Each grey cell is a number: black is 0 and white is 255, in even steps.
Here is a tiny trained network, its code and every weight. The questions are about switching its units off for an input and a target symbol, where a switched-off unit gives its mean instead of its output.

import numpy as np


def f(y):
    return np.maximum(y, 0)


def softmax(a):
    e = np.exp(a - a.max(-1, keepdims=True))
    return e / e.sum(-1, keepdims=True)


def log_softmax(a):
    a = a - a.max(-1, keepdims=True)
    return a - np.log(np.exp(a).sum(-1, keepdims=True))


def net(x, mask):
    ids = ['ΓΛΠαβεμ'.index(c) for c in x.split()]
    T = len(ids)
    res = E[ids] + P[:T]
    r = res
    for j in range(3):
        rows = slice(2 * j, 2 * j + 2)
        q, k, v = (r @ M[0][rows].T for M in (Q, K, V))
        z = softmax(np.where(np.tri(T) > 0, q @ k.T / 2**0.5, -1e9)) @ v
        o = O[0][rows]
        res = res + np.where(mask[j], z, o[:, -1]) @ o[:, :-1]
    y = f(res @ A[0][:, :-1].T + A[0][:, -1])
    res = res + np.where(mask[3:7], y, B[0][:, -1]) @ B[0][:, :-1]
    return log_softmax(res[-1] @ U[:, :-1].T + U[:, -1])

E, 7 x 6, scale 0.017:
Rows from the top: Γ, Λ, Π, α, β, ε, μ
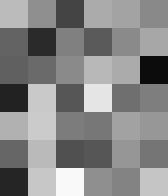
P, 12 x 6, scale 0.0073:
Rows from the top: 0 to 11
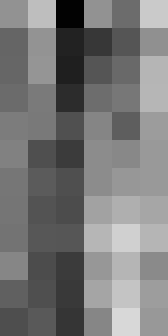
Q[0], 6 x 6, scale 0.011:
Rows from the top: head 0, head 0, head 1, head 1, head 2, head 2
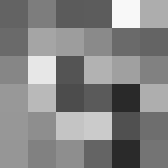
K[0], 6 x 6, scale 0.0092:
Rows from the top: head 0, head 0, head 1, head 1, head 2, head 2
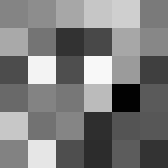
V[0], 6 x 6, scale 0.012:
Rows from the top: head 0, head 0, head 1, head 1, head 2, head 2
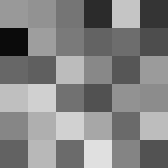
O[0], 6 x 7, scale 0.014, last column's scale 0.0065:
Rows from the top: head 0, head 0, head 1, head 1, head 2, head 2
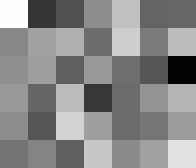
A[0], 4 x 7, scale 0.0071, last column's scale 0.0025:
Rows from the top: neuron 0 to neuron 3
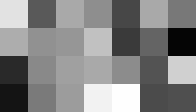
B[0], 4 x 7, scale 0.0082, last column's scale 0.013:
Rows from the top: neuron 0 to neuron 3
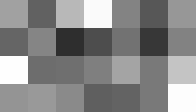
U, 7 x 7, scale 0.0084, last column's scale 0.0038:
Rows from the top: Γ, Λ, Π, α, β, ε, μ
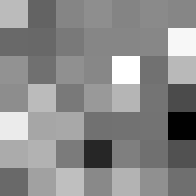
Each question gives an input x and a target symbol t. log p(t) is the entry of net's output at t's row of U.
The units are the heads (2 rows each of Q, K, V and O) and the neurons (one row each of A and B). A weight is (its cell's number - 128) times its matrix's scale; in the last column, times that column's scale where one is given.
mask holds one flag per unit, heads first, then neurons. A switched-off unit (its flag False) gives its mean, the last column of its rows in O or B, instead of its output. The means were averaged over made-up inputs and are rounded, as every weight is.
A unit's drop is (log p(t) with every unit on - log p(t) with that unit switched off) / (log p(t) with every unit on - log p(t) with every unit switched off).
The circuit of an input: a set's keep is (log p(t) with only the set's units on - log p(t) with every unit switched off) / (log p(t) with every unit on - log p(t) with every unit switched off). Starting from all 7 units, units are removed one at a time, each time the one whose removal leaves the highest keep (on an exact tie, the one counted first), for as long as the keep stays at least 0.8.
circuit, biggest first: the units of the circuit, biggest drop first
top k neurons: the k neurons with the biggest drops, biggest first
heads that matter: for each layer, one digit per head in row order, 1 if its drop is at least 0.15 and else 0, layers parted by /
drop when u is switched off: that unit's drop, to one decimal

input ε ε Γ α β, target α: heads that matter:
011
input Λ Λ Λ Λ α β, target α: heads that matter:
010
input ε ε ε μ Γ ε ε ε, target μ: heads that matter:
111
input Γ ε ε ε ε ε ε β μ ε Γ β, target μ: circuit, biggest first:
head 0; head 2
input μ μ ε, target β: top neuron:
neuron 2
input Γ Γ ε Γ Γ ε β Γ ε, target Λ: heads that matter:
100
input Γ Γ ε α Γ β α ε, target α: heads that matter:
011
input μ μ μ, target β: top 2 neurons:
neuron 2; neuron 3
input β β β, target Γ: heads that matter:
100
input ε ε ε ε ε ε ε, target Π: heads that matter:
100
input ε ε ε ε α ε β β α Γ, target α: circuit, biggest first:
head 1; head 2; head 0
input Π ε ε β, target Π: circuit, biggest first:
head 0; neuron 3
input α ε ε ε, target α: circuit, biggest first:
head 2; head 1
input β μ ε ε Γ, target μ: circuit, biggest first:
head 0; neuron 2; head 1
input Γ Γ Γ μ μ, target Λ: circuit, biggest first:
head 0
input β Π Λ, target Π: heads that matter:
100
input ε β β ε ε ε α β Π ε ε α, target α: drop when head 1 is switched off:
0.5
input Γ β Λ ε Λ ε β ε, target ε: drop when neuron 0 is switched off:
0.1
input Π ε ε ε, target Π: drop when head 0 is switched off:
1.0
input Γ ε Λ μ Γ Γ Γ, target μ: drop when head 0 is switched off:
0.6
